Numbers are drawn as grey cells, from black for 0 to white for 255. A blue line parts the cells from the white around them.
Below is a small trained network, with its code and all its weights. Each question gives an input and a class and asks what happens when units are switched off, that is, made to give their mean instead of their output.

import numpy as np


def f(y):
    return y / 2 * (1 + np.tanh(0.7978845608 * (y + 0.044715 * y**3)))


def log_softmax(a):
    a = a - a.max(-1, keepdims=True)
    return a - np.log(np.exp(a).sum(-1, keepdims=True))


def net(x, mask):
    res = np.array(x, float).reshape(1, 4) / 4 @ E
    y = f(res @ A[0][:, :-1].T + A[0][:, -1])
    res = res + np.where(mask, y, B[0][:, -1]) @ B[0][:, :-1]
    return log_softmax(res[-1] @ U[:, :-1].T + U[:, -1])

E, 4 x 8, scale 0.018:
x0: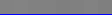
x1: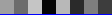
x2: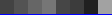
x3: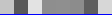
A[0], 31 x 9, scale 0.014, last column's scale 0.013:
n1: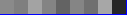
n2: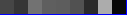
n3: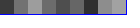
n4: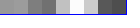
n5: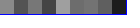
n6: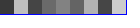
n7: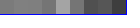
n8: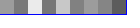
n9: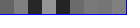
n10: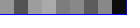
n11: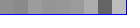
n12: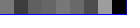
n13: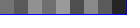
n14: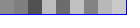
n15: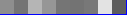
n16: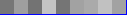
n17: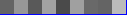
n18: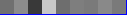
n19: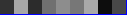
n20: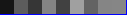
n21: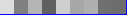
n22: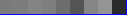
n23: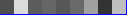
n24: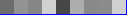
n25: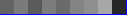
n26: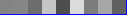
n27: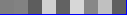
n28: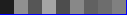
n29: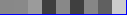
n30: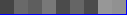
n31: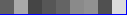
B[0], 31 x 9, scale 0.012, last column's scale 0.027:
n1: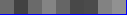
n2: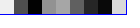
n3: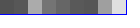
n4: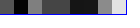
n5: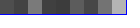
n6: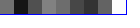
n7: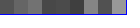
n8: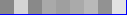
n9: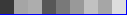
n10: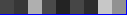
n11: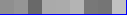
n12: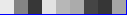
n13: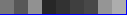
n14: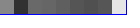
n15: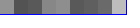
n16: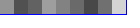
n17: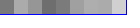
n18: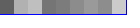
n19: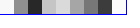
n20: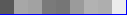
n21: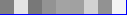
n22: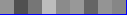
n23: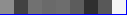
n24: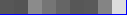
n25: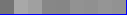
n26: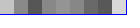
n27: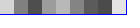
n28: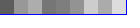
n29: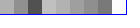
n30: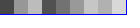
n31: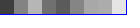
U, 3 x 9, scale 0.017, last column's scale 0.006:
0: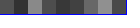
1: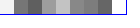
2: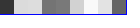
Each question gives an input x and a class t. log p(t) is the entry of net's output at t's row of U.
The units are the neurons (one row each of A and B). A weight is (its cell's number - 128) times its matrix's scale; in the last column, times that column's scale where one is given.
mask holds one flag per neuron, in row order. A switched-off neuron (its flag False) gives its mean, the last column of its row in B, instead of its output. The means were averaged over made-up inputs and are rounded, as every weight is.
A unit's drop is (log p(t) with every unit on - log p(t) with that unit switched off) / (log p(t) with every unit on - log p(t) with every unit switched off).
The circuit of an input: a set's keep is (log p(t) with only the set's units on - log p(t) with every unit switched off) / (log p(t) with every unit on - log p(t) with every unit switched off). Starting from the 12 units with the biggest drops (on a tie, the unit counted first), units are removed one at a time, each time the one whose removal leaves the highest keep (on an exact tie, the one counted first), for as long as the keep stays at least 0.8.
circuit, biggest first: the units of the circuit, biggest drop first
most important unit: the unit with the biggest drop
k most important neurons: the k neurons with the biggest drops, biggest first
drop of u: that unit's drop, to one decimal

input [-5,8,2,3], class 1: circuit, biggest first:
(n29)
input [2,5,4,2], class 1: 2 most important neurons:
(n4, n29)
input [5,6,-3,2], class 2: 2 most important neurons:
(n2, n19)
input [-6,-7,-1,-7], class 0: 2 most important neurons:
(n6, n14)
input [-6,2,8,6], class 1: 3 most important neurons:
(n2, n12, n4)
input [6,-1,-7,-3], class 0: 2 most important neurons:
(n4, n29)
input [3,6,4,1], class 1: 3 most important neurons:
(n29, n4, n2)
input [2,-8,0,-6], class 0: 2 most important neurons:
(n14, n6)
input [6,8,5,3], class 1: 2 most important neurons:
(n29, n2)
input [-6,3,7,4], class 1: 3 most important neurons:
(n2, n12, n4)
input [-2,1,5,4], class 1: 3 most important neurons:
(n2, n4, n12)
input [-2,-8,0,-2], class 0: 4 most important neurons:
(n14, n16, n24, n21)
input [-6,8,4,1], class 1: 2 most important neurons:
(n29, n4)
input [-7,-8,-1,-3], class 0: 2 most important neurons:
(n14, n24)
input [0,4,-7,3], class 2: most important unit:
n21
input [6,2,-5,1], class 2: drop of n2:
0.3
